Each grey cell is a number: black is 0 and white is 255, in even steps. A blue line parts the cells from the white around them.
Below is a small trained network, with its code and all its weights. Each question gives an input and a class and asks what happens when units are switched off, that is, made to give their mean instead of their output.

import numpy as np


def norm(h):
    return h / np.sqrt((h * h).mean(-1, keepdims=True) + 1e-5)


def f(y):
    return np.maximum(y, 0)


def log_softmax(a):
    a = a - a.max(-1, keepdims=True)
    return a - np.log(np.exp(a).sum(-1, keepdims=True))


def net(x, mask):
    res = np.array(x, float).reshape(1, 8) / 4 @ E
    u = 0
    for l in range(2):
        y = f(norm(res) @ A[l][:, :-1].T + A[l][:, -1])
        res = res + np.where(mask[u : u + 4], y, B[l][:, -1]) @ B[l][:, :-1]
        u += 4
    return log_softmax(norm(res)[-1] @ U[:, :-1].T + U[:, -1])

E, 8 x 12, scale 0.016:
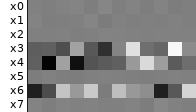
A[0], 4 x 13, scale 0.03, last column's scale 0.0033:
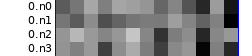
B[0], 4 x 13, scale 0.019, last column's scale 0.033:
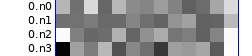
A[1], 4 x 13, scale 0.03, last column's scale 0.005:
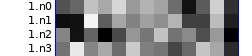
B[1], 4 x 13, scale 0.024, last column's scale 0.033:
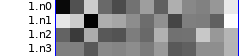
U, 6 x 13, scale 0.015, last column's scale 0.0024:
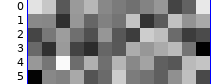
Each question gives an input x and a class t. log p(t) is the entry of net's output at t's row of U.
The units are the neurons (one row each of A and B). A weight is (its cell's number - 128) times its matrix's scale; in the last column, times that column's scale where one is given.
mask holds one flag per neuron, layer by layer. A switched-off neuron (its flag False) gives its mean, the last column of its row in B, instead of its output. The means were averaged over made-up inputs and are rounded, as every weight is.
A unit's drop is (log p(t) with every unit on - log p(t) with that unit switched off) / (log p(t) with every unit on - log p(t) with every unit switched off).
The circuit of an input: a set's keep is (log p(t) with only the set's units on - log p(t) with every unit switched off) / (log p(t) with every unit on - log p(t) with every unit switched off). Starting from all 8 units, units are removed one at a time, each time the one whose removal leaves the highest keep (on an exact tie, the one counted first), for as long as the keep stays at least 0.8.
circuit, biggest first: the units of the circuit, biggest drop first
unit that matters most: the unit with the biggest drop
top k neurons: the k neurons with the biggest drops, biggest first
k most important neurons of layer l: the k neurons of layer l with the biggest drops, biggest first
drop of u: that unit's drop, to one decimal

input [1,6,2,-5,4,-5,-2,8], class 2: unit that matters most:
0.n3
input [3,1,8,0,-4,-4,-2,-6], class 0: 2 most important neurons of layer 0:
0.n0, 0.n3
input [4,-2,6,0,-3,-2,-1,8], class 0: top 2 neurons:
0.n0, 1.n0
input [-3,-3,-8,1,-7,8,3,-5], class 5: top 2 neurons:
1.n0, 0.n2
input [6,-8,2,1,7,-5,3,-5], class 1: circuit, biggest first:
1.n1, 1.n2
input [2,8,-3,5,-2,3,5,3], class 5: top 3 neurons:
1.n0, 0.n3, 0.n1
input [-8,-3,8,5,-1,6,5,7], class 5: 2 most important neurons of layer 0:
0.n1, 0.n3
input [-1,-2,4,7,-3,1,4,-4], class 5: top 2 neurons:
1.n0, 0.n3
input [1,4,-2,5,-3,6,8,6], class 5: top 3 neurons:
1.n0, 0.n3, 0.n2
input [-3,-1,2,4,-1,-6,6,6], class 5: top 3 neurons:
1.n0, 0.n3, 0.n1
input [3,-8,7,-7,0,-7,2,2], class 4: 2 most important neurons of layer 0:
0.n2, 0.n0
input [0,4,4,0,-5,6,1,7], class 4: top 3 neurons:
0.n3, 1.n1, 0.n1
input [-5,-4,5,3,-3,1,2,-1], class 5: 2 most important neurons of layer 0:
0.n2, 0.n3
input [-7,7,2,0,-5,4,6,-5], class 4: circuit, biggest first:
0.n0
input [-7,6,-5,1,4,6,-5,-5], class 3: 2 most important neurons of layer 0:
0.n3, 0.n0
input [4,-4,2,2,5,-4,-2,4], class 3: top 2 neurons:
0.n3, 0.n0
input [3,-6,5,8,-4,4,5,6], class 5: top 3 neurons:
1.n0, 0.n3, 0.n2
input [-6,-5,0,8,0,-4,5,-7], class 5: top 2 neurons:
1.n0, 0.n1
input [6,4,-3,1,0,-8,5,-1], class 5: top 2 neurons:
1.n0, 0.n2
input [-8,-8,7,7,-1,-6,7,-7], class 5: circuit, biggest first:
0.n2
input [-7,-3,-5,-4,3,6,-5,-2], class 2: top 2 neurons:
1.n1, 0.n3
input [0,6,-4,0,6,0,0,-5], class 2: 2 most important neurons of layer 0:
0.n0, 0.n1
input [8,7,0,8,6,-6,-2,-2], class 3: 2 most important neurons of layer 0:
0.n0, 0.n3
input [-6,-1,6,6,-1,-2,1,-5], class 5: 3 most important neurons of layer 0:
0.n2, 0.n1, 0.n3
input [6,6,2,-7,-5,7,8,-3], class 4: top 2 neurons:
1.n0, 0.n2
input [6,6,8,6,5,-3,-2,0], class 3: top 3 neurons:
0.n0, 0.n3, 1.n1
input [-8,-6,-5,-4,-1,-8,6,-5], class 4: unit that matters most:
1.n0
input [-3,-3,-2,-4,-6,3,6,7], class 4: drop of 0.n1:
0.0
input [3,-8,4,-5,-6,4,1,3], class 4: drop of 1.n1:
0.6
